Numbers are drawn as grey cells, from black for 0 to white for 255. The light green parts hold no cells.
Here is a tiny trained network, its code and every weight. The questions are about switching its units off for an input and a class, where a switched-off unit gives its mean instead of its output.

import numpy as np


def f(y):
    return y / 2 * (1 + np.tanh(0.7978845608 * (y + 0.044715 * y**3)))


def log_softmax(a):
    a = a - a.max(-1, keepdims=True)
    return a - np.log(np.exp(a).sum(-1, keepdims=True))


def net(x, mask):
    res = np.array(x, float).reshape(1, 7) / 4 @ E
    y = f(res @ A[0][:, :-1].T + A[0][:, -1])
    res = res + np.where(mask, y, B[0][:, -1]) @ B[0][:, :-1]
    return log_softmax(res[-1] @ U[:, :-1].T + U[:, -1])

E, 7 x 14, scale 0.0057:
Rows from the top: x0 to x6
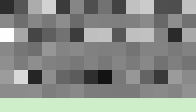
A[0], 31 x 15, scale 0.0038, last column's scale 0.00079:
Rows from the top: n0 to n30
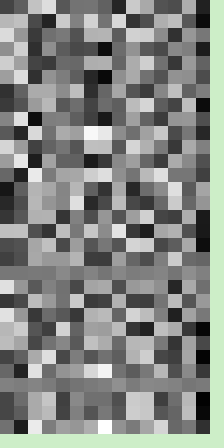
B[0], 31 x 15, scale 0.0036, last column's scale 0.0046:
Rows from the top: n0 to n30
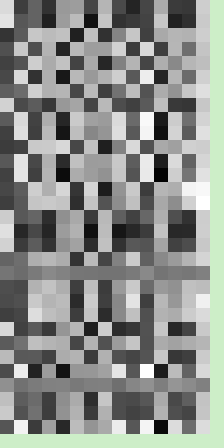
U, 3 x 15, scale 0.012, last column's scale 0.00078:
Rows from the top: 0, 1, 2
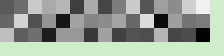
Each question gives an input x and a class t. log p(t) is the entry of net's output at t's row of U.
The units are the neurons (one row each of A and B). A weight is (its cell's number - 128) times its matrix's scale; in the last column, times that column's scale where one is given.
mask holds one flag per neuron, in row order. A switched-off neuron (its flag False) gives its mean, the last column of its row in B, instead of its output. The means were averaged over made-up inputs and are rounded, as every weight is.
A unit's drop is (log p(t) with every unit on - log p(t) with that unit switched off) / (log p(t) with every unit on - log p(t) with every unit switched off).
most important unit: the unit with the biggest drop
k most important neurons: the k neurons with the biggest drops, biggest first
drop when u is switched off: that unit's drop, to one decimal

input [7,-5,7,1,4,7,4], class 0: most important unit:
n22
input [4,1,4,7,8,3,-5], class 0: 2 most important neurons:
n22; n16
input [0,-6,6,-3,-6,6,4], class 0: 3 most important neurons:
n22; n10; n2
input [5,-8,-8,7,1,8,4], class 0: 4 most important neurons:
n13; n14; n21; n6
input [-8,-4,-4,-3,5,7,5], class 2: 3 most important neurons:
n16; n1; n23
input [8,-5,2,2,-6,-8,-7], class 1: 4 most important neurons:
n9; n30; n12; n26
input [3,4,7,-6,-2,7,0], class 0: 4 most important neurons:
n22; n10; n2; n4
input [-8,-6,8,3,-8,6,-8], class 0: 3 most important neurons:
n22; n10; n2
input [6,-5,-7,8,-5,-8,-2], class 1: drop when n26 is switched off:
0.7
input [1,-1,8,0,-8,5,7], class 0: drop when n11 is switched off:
0.0
